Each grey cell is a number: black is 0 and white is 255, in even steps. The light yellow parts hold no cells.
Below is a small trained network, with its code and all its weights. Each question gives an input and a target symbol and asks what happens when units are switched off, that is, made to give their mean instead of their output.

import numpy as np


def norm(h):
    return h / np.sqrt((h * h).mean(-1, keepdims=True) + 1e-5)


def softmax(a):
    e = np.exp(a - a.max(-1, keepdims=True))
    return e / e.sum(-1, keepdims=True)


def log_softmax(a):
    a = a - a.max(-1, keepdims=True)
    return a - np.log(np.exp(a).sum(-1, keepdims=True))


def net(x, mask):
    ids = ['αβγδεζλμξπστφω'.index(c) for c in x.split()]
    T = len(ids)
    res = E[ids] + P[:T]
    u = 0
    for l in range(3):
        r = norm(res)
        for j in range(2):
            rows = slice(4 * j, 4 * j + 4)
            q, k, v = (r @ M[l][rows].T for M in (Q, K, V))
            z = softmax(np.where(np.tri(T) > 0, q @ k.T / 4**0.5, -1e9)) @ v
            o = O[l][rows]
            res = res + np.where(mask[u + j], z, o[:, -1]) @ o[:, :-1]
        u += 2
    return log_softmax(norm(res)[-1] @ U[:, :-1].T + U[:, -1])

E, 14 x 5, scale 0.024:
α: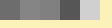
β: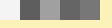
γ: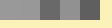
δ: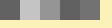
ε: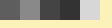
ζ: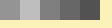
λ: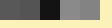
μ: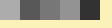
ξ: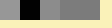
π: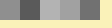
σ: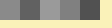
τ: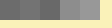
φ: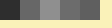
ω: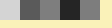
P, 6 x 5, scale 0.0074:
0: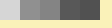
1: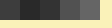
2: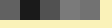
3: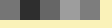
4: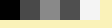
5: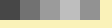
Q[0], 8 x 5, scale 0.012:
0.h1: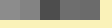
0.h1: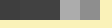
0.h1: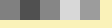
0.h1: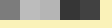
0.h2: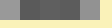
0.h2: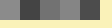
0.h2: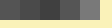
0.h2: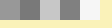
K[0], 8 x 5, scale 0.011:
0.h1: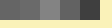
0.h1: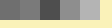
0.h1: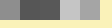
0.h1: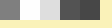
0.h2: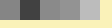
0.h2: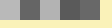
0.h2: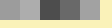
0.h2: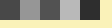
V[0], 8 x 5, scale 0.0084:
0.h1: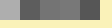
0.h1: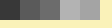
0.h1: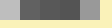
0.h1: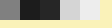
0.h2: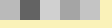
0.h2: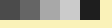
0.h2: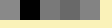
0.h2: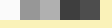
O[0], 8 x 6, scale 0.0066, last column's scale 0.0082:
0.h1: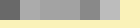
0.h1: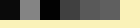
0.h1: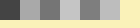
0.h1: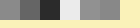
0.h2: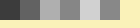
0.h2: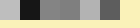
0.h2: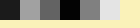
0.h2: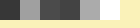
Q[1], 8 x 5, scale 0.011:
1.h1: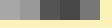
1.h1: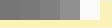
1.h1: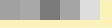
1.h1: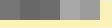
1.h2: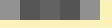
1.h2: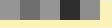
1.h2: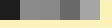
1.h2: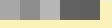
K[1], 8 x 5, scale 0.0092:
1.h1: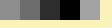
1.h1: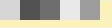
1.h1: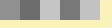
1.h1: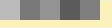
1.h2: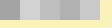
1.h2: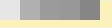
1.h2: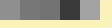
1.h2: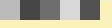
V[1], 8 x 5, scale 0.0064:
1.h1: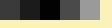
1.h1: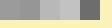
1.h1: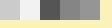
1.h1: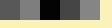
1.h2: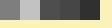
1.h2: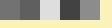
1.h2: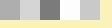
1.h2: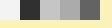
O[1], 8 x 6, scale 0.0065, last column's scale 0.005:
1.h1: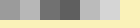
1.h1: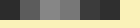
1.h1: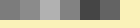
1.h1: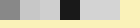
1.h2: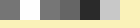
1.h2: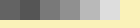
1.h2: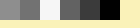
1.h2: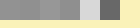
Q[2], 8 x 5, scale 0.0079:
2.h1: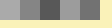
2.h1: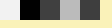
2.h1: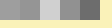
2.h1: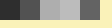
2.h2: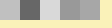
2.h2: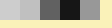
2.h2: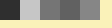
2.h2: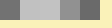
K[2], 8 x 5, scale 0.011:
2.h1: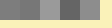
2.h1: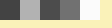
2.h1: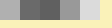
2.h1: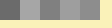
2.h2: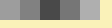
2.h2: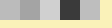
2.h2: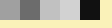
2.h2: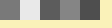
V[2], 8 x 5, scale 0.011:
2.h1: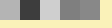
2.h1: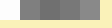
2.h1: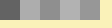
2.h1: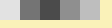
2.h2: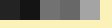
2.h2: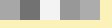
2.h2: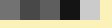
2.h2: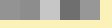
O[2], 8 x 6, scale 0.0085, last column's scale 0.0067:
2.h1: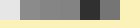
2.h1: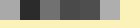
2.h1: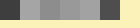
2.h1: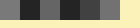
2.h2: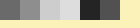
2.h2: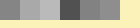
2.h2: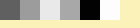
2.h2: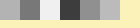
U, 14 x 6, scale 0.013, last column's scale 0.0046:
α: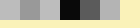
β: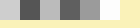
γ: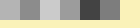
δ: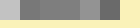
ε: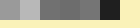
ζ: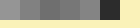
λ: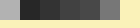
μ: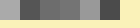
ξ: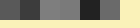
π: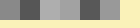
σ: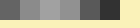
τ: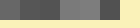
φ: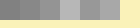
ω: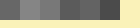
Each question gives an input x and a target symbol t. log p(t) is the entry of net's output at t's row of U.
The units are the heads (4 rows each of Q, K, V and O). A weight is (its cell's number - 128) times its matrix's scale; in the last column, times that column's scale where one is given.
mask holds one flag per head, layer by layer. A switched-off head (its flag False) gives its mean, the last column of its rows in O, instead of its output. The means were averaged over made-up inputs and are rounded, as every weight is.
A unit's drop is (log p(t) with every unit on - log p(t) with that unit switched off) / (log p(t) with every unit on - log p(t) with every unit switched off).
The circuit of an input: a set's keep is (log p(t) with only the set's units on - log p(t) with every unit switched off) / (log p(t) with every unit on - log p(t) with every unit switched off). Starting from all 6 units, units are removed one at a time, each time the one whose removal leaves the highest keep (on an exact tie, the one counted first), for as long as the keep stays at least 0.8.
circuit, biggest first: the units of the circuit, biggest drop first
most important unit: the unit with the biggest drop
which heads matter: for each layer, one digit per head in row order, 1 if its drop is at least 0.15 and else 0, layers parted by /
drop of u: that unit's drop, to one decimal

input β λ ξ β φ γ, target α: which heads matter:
11 / 11 / 11
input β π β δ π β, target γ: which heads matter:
01 / 10 / 01
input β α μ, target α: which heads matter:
11 / 11 / 01
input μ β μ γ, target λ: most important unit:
2.h1
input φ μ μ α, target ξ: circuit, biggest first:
(2.h2 0.h2)
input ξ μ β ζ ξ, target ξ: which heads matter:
00 / 00 / 01
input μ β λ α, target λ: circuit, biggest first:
(0.h2 2.h1)
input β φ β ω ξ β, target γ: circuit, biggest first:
(2.h2 0.h1 1.h1)
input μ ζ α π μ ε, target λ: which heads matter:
11 / 11 / 10
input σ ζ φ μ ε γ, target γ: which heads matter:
11 / 10 / 01
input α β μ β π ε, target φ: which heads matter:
11 / 01 / 10
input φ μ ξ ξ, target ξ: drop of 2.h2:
1.7
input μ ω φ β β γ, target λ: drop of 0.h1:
0.4
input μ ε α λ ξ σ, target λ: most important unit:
1.h1
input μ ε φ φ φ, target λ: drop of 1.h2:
0.1
